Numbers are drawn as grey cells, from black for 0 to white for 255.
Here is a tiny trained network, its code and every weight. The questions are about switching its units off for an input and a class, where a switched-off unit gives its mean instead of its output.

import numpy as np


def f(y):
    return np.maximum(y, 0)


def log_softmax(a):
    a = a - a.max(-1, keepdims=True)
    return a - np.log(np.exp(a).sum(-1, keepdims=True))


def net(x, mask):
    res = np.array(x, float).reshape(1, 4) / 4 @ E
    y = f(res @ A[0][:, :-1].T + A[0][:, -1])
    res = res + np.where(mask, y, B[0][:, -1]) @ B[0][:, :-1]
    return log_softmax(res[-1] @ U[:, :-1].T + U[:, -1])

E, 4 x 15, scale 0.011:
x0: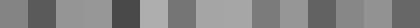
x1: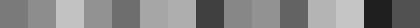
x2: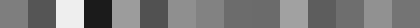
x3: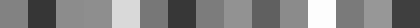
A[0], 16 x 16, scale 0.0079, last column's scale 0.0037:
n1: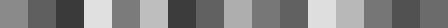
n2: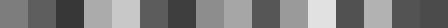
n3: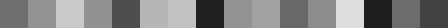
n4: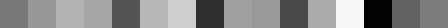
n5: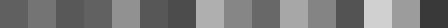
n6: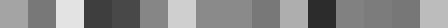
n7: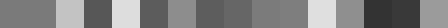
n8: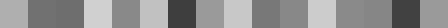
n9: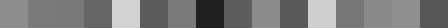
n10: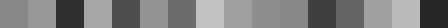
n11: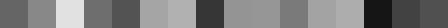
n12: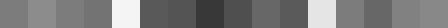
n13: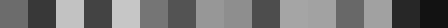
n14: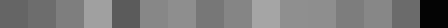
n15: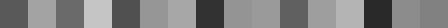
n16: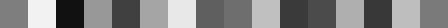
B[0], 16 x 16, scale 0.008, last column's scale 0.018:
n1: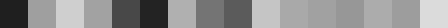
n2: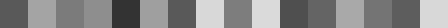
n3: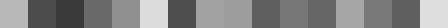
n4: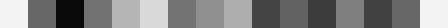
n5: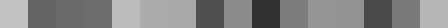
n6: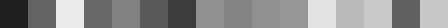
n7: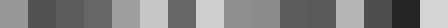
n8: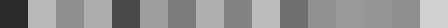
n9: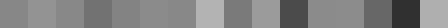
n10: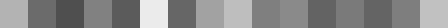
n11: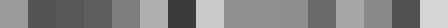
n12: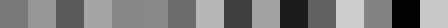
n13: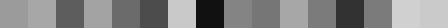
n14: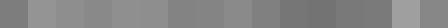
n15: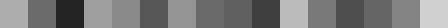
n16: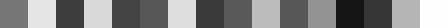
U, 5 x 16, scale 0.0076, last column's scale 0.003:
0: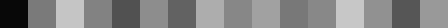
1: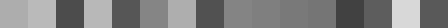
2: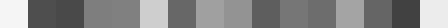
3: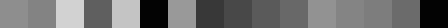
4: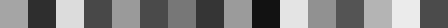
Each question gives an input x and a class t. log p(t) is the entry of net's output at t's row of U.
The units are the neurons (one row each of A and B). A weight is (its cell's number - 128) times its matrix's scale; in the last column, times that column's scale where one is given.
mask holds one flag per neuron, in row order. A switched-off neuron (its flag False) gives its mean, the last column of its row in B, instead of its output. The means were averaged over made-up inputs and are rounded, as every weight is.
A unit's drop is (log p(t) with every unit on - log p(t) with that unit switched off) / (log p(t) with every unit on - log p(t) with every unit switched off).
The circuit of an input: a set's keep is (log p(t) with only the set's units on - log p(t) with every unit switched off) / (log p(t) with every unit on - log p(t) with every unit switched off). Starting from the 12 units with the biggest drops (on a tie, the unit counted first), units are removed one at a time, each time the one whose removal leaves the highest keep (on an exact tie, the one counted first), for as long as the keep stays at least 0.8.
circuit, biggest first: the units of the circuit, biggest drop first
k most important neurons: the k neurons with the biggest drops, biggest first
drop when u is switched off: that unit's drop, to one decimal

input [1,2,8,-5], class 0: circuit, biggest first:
(n6)
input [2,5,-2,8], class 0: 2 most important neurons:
(n1; n8)
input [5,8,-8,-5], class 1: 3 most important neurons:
(n16; n1; n7)
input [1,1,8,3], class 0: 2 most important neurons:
(n4; n6)
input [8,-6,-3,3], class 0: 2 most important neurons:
(n4; n16)
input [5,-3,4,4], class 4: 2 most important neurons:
(n16; n13)
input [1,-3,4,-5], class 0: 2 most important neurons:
(n6; n13)
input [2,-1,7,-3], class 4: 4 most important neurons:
(n2; n12; n8; n7)
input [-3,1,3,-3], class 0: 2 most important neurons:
(n4; n6)
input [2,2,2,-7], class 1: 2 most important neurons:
(n16; n7)
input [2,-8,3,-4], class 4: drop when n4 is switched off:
0.3
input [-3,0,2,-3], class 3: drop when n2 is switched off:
0.2
